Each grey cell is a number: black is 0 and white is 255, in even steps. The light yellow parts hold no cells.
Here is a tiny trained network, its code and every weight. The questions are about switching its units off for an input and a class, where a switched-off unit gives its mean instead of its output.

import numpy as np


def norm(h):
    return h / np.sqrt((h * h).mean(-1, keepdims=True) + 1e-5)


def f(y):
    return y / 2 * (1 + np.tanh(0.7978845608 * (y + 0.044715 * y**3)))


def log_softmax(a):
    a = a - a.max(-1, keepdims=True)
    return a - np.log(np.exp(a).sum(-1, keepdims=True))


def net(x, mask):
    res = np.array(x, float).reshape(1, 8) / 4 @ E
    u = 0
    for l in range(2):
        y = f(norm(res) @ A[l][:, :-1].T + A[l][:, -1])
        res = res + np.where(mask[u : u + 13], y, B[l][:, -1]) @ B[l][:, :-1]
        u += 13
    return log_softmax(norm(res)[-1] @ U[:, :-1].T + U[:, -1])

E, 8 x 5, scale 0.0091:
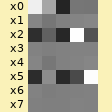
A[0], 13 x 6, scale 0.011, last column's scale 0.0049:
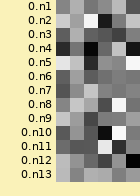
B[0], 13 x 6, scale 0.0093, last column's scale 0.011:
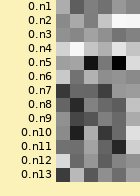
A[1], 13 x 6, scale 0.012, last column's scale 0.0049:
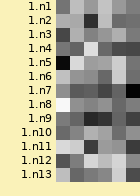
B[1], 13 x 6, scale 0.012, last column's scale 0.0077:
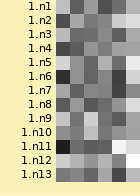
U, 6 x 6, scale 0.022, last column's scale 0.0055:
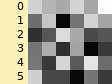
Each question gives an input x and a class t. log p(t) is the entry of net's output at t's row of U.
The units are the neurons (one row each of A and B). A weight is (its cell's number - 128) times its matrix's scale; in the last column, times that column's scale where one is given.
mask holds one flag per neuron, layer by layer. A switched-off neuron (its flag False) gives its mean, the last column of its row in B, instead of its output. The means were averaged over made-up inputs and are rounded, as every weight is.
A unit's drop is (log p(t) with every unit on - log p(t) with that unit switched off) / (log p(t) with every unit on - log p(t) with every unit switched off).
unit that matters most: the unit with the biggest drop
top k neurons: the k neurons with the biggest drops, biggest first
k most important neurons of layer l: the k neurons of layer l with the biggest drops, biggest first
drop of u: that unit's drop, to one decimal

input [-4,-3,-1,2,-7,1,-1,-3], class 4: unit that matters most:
0.n4
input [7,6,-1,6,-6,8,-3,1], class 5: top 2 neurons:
(0.n10; 0.n2)
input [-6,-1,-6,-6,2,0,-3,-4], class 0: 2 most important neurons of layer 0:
(0.n2; 0.n11)
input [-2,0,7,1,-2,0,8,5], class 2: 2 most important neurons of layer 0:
(0.n11; 0.n2)
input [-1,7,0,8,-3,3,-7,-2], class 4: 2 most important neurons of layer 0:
(0.n10; 0.n2)
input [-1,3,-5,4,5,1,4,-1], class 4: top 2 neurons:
(0.n10; 0.n8)
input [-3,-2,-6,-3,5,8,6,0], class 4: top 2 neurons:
(0.n10; 0.n5)
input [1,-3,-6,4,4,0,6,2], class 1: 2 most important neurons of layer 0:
(0.n2; 0.n11)
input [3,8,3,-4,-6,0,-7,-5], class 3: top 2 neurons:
(0.n2; 0.n11)
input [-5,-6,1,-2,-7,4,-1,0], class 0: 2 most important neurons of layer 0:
(0.n4; 0.n11)
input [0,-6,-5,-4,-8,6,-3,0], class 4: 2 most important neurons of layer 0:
(0.n10; 0.n5)
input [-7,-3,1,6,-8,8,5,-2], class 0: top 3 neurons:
(0.n4; 1.n12; 0.n11)
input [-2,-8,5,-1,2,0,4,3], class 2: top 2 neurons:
(0.n11; 0.n2)
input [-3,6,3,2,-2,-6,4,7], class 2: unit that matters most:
0.n5
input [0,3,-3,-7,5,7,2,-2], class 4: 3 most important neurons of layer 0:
(0.n10; 0.n5; 0.n4)
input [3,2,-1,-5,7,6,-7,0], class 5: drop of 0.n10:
1.2
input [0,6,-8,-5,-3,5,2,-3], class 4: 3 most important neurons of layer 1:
(1.n5; 1.n3; 1.n1)
